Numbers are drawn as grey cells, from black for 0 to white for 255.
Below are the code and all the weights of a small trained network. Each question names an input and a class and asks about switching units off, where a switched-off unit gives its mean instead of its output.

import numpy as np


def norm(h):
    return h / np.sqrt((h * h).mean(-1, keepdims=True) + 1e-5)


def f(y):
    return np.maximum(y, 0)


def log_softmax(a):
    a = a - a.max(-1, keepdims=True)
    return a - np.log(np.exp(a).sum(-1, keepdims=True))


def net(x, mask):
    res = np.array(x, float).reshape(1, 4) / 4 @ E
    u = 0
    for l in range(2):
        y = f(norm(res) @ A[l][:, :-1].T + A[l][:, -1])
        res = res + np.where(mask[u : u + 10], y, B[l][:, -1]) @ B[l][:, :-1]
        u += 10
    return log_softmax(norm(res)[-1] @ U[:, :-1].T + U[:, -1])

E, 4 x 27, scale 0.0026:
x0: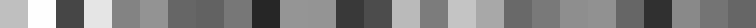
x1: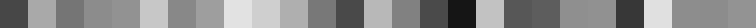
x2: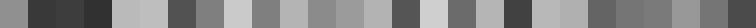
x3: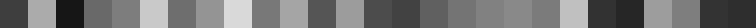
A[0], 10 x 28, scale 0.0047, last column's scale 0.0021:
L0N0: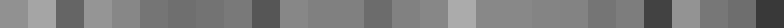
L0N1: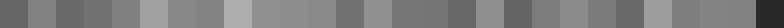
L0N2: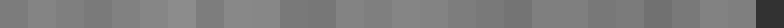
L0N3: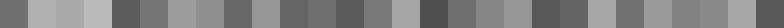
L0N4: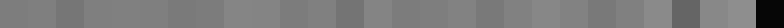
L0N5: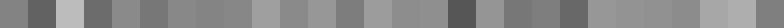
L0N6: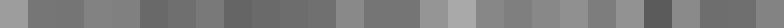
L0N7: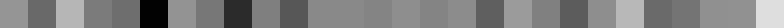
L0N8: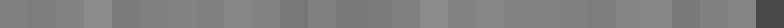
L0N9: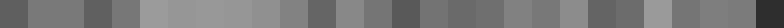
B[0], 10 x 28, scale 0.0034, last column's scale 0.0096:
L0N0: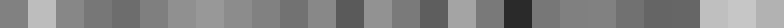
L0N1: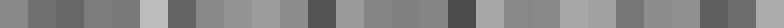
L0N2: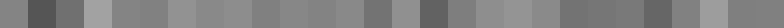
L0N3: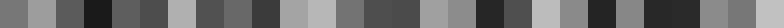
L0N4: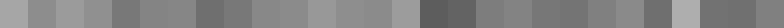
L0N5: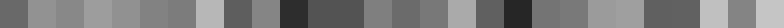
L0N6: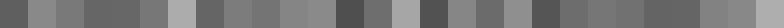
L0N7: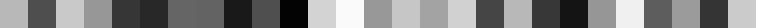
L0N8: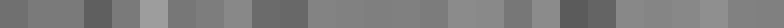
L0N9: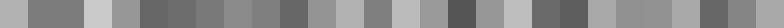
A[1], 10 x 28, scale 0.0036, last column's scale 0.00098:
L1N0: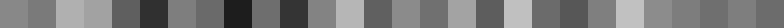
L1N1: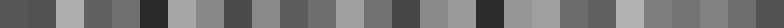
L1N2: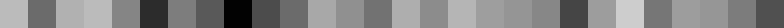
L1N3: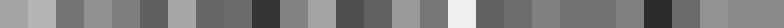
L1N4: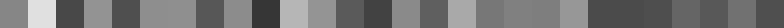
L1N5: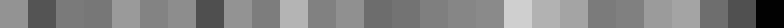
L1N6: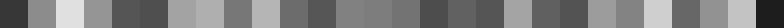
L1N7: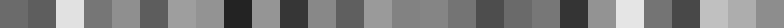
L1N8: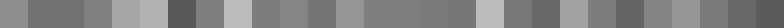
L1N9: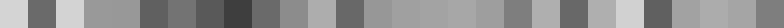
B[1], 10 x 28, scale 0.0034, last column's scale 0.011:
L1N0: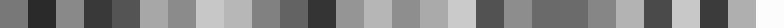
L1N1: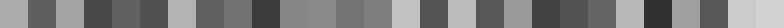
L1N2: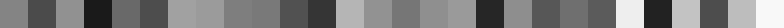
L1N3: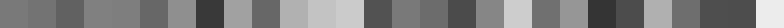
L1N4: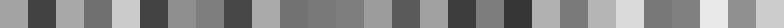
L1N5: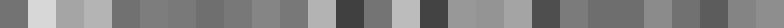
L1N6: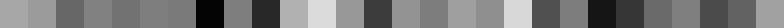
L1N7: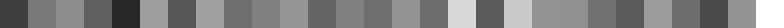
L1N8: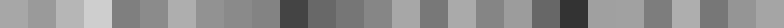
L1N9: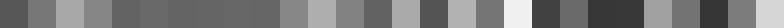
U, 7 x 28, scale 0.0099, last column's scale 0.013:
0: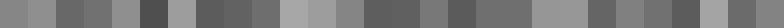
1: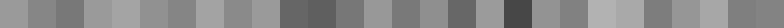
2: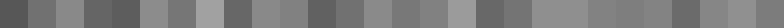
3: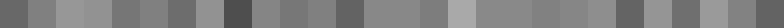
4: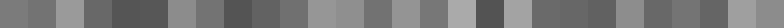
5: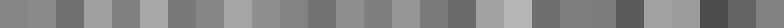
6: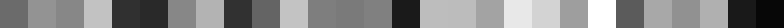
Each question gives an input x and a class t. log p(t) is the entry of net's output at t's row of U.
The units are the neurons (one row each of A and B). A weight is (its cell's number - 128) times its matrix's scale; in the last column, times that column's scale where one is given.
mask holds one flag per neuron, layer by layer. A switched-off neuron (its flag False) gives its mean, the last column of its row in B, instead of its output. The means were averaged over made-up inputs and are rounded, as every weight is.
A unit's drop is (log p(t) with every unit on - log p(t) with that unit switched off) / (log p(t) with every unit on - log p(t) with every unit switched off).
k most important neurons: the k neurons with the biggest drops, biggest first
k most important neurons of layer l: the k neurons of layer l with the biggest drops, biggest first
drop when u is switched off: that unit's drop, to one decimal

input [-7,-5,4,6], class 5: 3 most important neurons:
L0N7, L0N3, L1N2
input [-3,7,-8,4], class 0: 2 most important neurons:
L0N7, L0N3
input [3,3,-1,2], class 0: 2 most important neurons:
L0N7, L0N3
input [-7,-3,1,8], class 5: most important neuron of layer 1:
L1N2
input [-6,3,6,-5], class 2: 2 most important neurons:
L0N7, L1N3
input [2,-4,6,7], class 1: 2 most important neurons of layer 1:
L1N4, L1N9
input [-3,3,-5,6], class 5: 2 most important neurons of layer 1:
L1N2, L1N1
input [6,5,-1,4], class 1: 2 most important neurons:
L0N7, L1N4
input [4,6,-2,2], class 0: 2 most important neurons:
L0N3, L1N0
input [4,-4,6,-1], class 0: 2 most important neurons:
L0N7, L1N0
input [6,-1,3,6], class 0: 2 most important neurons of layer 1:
L1N0, L1N3
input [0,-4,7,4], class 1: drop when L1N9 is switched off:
0.4
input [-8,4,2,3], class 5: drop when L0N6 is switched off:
0.0
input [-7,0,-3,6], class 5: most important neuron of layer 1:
L1N2
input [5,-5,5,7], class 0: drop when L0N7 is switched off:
0.3
